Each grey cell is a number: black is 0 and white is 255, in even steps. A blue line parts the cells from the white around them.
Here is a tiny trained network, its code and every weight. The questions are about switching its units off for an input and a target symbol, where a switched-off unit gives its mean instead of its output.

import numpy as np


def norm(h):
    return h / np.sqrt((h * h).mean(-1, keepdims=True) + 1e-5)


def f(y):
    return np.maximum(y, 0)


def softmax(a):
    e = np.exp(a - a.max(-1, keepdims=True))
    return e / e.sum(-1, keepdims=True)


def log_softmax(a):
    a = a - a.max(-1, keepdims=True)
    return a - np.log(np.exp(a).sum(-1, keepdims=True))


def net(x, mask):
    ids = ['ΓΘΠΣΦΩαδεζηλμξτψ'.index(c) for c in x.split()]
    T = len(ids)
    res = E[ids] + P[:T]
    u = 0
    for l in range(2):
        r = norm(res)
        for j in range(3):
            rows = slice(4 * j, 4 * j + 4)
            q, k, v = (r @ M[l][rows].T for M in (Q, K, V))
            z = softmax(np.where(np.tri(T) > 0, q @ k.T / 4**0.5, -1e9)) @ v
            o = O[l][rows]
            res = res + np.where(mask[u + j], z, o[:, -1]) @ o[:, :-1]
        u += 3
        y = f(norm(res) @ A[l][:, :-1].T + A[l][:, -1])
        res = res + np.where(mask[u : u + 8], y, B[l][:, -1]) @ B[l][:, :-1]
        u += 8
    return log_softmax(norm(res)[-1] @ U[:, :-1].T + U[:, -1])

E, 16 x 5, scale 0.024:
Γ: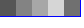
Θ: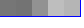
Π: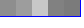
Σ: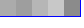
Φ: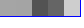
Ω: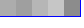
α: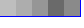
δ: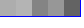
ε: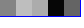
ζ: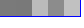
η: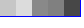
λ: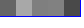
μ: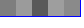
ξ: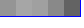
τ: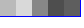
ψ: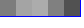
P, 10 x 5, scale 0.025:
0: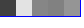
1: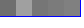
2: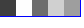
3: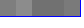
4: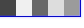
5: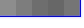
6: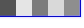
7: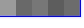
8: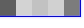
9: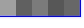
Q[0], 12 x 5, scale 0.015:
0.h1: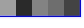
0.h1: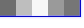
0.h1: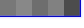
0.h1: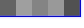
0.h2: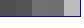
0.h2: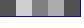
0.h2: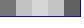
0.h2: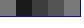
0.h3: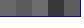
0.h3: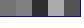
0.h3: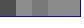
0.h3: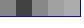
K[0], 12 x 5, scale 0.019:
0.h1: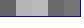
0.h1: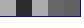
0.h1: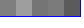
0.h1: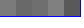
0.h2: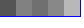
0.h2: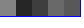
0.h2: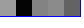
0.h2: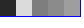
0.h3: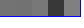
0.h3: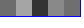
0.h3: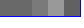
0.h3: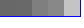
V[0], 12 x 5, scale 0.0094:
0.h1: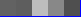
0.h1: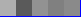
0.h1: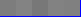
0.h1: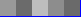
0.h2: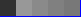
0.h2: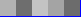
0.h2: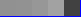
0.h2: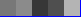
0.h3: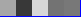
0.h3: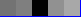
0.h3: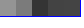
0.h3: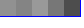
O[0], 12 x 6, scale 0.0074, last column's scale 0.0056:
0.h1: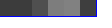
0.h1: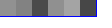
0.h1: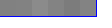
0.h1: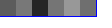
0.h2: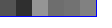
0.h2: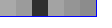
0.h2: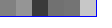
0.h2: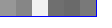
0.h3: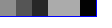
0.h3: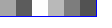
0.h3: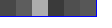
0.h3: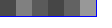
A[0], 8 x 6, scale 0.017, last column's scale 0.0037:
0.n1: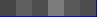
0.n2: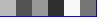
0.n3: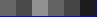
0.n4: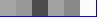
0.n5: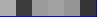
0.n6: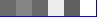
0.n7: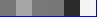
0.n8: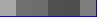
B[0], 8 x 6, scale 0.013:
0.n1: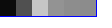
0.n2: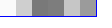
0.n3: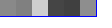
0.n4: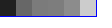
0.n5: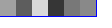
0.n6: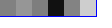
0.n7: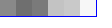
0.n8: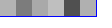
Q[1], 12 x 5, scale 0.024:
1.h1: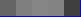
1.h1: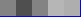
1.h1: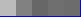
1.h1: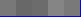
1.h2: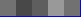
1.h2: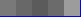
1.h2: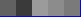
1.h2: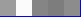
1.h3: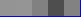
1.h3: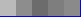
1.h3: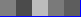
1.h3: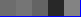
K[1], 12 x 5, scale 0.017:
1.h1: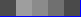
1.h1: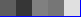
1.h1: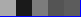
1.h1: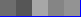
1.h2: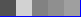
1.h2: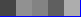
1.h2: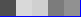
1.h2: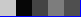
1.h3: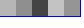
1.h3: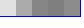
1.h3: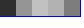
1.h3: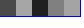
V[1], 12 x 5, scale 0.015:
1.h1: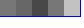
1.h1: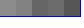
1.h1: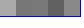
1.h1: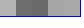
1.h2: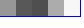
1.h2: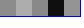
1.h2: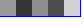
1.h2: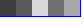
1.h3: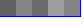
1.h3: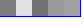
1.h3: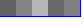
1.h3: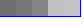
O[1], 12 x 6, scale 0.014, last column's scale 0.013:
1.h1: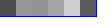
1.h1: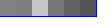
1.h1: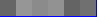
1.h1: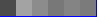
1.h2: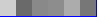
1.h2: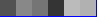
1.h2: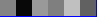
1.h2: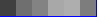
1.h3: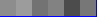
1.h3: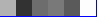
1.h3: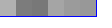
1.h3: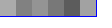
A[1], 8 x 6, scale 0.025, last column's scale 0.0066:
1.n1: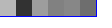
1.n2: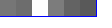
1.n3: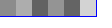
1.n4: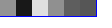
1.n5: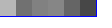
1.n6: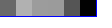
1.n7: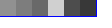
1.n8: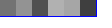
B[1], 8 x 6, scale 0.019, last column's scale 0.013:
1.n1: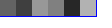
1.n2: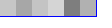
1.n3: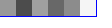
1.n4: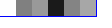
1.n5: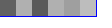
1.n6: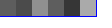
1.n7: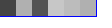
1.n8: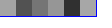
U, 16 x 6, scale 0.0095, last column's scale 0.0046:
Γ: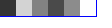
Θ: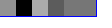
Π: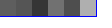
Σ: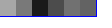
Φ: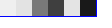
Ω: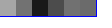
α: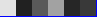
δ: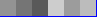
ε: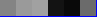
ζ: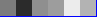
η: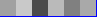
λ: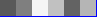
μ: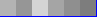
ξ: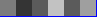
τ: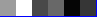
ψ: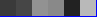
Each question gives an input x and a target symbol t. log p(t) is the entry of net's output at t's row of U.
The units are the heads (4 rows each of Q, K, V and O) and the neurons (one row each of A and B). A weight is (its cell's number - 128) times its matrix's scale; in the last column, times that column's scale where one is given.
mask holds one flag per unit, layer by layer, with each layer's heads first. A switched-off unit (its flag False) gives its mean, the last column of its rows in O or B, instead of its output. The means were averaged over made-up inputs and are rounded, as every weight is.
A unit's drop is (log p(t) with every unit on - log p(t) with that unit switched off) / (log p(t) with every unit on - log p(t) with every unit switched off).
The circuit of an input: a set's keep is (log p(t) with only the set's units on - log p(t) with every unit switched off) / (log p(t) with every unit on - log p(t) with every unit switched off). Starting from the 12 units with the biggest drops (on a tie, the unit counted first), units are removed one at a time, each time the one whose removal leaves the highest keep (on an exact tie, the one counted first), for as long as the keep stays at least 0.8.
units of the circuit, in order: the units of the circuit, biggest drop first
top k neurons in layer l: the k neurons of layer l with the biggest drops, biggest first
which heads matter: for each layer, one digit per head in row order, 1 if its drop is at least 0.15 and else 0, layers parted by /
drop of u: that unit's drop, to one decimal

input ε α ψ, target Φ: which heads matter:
000 / 010
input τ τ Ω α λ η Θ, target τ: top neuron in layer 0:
0.n6
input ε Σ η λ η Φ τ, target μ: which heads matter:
010 / 000
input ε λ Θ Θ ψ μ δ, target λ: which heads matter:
011 / 010
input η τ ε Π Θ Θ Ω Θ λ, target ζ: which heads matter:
000 / 010
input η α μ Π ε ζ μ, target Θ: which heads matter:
001 / 010
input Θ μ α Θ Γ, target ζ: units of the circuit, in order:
1.h2; 0.n6
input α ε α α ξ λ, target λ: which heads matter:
000 / 011
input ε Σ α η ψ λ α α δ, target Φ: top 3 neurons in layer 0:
0.n2; 0.n6; 0.n8
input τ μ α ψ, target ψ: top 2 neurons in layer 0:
0.n1; 0.n6
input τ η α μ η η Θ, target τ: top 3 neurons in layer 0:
0.n8; 0.n6; 0.n7
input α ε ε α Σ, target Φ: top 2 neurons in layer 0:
0.n6; 0.n7
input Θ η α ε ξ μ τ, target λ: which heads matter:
011 / 010
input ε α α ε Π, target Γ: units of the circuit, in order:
1.h2
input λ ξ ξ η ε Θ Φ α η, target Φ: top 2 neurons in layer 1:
1.n1; 1.n8
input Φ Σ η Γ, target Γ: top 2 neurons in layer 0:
0.n6; 0.n1
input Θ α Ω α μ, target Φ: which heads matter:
001 / 010
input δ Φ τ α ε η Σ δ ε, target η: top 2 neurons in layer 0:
0.n7; 0.n6
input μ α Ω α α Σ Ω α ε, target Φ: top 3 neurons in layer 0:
0.n8; 0.n2; 0.n6
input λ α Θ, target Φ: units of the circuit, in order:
0.n6
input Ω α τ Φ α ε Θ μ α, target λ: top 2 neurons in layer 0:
0.n3; 0.n2
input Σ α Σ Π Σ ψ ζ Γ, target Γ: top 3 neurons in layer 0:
0.n6; 0.n7; 0.n1
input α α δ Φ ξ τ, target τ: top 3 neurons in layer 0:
0.n8; 0.n6; 0.n7
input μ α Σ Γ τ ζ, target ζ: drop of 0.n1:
-0.1
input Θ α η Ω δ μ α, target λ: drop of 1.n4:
0.1
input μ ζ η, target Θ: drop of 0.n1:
0.0
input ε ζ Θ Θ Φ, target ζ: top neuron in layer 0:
0.n5
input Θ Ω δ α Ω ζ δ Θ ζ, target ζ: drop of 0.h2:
0.2
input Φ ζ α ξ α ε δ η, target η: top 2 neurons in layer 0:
0.n7; 0.n6
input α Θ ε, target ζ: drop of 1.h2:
0.5
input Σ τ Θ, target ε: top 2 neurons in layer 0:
0.n6; 0.n7
